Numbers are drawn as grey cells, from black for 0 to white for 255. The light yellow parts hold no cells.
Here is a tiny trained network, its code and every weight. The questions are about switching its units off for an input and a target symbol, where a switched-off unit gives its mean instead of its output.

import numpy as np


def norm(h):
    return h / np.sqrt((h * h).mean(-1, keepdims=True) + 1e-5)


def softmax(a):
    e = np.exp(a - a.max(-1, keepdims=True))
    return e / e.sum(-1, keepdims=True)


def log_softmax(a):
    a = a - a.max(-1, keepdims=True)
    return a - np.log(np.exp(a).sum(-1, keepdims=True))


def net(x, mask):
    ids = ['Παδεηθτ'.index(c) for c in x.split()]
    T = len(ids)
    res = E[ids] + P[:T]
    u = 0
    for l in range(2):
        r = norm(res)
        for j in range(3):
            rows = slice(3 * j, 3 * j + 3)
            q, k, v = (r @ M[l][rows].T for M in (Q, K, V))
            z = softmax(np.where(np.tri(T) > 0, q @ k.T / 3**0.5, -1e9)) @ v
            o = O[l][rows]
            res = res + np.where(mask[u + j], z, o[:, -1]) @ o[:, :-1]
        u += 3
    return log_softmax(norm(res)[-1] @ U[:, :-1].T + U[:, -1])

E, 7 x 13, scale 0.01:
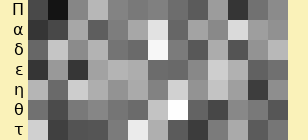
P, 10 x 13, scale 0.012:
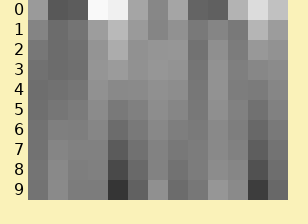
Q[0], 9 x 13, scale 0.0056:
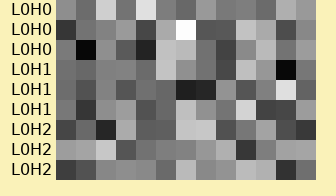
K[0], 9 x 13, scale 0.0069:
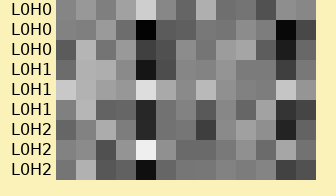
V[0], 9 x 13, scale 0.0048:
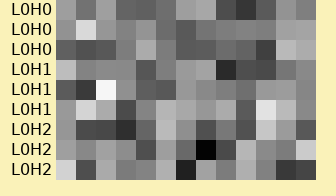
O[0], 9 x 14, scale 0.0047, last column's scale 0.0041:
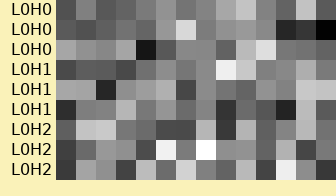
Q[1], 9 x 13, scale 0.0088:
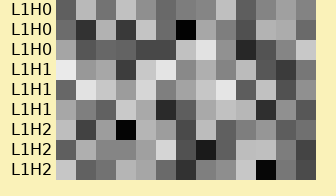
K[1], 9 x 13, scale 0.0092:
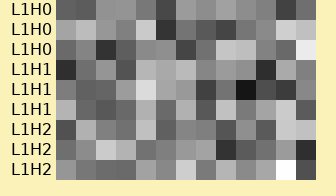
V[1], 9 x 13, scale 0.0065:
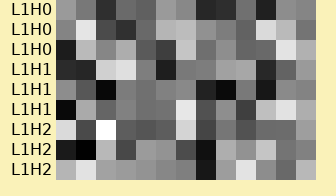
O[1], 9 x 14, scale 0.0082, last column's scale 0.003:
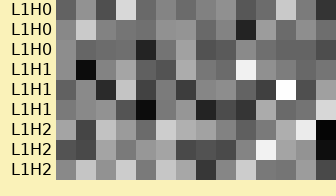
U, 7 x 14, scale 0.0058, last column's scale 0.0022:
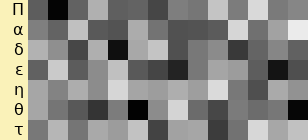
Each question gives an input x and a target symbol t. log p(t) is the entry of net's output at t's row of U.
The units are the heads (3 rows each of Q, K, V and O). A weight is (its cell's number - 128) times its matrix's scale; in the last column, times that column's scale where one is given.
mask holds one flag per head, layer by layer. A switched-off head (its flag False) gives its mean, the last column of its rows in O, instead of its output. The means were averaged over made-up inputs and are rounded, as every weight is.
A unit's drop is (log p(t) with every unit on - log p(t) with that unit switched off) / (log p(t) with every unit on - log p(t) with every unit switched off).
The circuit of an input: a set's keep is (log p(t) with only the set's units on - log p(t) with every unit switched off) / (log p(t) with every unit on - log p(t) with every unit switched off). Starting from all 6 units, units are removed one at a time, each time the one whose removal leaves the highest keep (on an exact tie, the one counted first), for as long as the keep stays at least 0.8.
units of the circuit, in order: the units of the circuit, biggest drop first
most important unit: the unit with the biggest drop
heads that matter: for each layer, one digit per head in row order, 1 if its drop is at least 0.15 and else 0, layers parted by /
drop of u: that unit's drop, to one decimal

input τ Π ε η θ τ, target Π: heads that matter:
000 / 010
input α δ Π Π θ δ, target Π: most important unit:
L0H2
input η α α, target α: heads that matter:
011 / 000
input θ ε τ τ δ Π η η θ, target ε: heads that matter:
001 / 001
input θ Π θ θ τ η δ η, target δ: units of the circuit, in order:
(L0H0 L1H1 L1H2)
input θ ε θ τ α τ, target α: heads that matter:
001 / 010
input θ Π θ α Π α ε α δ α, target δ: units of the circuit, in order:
(L1H2 L0H1)
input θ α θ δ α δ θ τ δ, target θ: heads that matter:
001 / 001
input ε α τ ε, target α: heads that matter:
100 / 001
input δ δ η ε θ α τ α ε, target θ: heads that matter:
000 / 001
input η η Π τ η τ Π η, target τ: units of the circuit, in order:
(L0H0 L1H1)
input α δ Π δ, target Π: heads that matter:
000 / 100
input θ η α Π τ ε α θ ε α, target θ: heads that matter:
000 / 001
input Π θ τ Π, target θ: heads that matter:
110 / 011
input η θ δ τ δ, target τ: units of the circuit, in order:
(L1H0)
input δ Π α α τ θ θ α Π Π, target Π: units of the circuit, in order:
(L0H1 L1H1)
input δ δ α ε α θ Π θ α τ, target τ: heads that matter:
001 / 000
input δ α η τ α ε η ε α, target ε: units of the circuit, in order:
(L0H2 L1H2)
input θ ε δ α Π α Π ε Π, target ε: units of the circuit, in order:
(L0H1 L1H2 L0H2)
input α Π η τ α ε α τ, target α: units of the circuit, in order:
(L0H2 L1H2)
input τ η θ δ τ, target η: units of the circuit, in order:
(L0H2 L1H1)
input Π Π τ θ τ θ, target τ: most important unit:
L1H0
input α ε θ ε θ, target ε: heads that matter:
000 / 001
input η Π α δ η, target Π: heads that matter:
000 / 010
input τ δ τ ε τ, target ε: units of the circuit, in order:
(L0H2 L1H2 L0H0 L0H1)
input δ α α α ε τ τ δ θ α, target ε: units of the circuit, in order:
(L0H1 L1H2 L0H2)
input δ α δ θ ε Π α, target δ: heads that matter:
011 / 001
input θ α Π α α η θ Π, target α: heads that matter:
100 / 010
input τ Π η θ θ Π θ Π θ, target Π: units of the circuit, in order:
(L1H0)
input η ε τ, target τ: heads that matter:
001 / 010
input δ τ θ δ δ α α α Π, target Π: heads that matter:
110 / 010
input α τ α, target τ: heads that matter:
000 / 010
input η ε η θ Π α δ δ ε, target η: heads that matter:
110 / 101
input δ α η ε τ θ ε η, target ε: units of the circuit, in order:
(L0H2 L1H2)
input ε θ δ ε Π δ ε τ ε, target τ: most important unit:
L0H2
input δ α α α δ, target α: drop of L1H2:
0.3
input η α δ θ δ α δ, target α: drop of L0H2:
0.1
